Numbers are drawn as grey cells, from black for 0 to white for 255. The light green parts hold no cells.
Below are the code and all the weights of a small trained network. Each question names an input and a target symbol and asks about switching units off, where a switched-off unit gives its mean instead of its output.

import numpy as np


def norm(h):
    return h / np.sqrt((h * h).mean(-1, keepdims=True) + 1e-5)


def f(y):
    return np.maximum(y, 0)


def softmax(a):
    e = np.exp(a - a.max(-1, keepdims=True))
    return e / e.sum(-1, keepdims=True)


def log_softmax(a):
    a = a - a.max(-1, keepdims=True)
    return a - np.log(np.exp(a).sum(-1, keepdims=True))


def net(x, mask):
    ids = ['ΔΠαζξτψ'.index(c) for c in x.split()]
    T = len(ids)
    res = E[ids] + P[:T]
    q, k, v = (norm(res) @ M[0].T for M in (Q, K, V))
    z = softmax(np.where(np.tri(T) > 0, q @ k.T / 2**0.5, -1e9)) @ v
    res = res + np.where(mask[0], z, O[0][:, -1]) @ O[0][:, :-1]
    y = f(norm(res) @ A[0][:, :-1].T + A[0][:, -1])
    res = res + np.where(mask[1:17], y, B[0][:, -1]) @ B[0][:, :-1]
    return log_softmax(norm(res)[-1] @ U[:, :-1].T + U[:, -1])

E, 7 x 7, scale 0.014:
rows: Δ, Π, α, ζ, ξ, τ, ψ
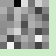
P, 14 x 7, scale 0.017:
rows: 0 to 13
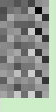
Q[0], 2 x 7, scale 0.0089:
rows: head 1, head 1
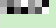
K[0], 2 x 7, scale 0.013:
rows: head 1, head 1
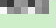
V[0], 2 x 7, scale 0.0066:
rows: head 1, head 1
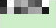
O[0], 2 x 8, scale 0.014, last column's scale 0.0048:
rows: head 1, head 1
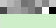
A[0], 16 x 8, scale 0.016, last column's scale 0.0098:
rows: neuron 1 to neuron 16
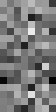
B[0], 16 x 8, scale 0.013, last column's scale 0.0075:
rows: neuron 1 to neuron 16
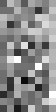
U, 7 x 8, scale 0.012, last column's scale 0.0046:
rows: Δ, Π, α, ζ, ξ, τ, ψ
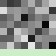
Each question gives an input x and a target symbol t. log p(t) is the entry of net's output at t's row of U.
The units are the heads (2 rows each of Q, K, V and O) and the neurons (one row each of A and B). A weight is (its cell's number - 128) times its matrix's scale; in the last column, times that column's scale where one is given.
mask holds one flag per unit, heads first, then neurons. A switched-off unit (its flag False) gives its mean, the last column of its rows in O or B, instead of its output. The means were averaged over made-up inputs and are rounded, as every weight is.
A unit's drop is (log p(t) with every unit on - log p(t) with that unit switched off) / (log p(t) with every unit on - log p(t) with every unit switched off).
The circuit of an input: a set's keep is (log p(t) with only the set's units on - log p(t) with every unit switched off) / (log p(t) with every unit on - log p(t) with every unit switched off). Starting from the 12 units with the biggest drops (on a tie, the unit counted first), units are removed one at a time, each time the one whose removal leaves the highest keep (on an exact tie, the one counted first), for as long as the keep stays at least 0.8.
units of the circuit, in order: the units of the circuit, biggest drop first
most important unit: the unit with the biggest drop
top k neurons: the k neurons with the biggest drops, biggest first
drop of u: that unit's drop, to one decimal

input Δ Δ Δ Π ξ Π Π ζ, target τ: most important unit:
neuron 14
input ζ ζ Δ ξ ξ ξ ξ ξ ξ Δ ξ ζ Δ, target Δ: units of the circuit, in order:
[neuron 16; neuron 2]
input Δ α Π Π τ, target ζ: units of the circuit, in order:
[head 1; neuron 7]
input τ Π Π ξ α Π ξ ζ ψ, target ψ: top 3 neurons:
[neuron 11; neuron 9; neuron 14]
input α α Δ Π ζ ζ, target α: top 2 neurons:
[neuron 12; neuron 9]
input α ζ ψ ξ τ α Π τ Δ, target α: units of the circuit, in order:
[head 1; neuron 12; neuron 9]
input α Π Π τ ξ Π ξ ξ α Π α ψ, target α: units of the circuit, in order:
[head 1; neuron 12]
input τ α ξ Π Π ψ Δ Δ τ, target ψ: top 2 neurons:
[neuron 11; neuron 9]
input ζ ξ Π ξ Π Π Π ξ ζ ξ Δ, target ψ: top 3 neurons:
[neuron 1; neuron 4; neuron 12]
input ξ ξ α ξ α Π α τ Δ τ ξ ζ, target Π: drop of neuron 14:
0.2
